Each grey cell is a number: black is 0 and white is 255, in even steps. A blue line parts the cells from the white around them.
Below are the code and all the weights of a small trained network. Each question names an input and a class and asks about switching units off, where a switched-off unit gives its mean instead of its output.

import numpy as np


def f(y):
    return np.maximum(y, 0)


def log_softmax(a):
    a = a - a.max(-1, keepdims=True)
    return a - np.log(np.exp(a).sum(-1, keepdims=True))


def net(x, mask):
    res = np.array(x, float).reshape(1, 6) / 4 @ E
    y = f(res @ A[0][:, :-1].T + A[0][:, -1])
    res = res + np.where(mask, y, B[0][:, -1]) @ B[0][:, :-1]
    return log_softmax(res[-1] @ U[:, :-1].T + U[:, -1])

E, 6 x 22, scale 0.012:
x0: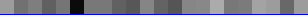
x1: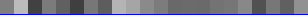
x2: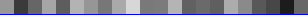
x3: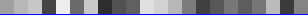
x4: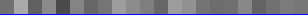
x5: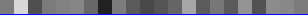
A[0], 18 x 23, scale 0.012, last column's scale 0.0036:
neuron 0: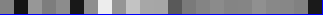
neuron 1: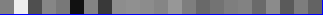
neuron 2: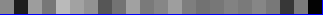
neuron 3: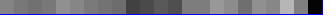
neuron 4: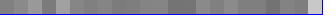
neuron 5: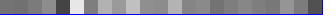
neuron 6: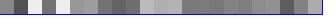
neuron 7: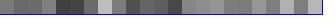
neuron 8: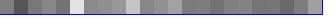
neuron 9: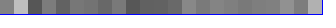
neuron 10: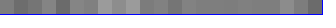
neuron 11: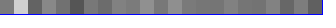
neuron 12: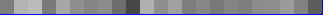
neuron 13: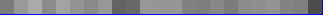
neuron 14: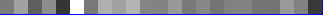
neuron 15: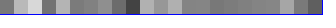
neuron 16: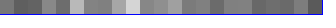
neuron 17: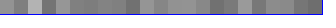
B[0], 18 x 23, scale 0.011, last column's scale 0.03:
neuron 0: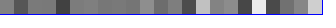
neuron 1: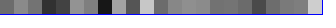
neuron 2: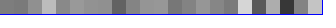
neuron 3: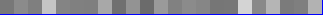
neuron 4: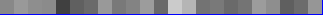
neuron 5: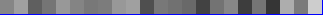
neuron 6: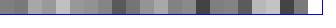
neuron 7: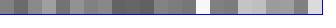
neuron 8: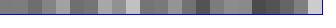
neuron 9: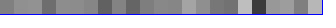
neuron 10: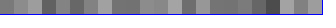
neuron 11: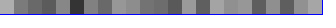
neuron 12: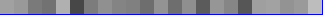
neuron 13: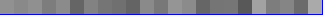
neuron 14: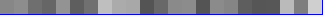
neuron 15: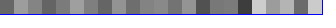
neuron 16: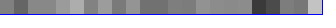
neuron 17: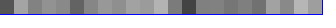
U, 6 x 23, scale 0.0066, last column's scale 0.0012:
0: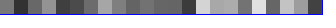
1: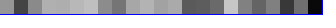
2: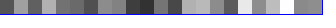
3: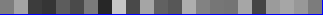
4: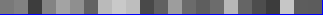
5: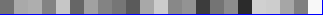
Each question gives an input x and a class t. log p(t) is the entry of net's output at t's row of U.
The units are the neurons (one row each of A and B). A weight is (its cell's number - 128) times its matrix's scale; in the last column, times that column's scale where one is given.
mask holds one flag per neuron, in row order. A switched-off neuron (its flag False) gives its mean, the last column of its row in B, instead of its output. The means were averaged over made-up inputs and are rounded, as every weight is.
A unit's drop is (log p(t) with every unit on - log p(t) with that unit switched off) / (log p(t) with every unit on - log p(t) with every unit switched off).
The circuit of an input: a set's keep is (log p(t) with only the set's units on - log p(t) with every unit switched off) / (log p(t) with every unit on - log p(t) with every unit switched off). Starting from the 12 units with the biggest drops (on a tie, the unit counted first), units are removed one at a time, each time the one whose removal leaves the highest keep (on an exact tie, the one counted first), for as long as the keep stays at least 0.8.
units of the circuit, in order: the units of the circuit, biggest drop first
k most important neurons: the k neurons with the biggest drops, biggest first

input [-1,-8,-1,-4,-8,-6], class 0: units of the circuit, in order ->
neuron 0
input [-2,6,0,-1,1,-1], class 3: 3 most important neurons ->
neuron 1; neuron 8; neuron 5
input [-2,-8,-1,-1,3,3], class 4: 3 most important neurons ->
neuron 6; neuron 7; neuron 2
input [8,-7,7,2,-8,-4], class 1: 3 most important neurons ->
neuron 2; neuron 15; neuron 12
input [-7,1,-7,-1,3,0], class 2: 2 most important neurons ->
neuron 6; neuron 8
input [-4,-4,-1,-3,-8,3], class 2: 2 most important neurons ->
neuron 6; neuron 0
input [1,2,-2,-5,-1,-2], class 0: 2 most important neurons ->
neuron 0; neuron 2
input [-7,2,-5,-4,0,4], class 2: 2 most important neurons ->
neuron 8; neuron 9
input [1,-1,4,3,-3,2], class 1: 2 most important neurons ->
neuron 15; neuron 2
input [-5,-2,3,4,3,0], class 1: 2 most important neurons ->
neuron 6; neuron 2
